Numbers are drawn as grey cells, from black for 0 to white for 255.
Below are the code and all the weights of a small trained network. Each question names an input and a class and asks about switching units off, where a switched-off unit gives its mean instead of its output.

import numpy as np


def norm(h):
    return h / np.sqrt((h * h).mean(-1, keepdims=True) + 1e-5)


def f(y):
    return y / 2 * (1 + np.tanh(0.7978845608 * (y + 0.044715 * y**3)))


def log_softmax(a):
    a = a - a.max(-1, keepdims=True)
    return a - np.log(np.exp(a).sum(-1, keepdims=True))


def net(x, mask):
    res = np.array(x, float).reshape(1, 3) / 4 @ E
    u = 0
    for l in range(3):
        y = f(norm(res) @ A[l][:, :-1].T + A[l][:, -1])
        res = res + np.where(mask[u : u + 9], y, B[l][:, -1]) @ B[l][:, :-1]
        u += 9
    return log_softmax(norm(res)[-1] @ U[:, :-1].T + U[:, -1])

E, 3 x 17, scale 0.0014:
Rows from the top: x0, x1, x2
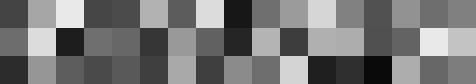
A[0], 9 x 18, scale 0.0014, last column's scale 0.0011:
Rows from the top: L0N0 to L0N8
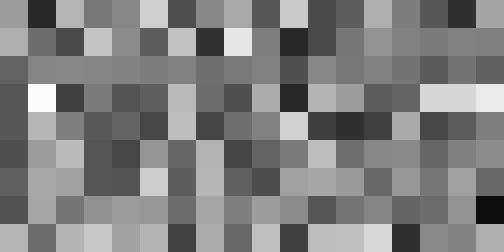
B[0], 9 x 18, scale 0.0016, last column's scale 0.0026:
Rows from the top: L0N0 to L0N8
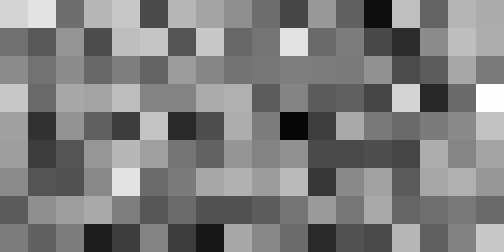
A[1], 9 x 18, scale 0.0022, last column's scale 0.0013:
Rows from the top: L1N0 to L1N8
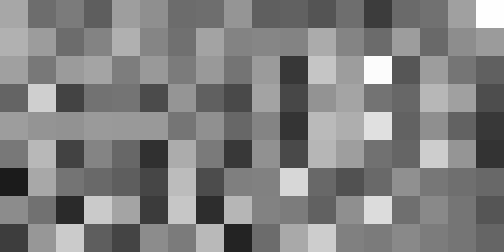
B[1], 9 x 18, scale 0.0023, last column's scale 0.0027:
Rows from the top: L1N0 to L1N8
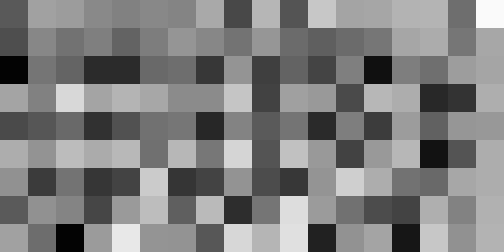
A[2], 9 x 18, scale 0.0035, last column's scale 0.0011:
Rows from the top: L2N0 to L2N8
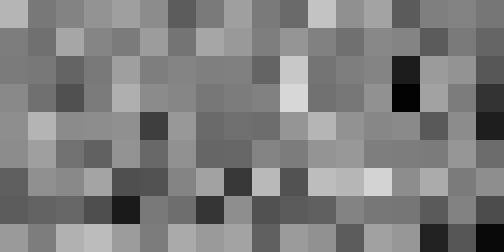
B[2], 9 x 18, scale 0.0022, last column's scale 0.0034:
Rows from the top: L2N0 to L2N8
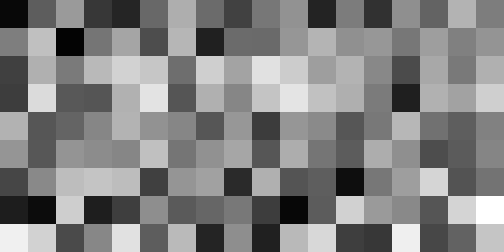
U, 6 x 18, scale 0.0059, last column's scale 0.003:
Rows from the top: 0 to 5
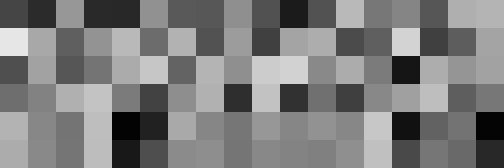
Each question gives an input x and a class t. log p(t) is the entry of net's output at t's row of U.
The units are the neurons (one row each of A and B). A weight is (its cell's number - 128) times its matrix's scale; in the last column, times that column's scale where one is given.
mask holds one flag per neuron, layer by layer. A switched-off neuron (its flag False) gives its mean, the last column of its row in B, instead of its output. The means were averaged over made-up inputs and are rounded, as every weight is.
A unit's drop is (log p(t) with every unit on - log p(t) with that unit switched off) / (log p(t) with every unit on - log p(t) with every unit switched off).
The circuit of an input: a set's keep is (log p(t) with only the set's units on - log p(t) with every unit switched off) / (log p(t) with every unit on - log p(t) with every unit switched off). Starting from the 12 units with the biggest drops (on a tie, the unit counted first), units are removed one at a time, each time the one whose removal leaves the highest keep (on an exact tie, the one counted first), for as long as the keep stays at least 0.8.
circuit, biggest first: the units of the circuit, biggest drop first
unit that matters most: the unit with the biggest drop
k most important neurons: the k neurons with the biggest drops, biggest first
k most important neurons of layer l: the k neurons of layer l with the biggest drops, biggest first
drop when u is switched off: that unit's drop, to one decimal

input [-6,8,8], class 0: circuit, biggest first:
(L1N6 L2N7)
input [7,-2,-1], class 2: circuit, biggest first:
(L1N8)
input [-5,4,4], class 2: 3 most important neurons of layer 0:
(L0N8 L0N0 L0N1)
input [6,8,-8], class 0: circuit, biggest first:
(L1N2 L1N4)
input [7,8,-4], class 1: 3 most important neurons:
(L1N5 L1N3 L0N1)
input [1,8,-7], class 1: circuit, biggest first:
(L1N5 L1N3)
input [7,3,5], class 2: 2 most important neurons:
(L1N8 L0N8)
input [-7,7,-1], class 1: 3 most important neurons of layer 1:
(L1N5 L1N3 L1N8)
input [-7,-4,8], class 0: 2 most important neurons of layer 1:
(L1N8 L1N6)
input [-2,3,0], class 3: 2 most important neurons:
(L0N3 L0N1)
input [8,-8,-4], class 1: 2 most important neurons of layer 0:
(L0N0 L0N1)
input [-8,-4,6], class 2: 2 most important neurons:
(L1N7 L0N8)
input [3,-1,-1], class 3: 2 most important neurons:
(L0N5 L0N6)
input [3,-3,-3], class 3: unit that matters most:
L0N0
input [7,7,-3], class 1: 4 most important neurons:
(L1N5 L1N3 L0N1 L1N7)
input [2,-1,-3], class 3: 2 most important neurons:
(L0N8 L2N6)
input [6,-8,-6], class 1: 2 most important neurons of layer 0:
(L0N0 L0N4)
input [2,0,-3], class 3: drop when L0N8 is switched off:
1.5
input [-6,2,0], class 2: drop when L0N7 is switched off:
0.0
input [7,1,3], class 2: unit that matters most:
L1N8
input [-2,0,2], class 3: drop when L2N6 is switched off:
0.1
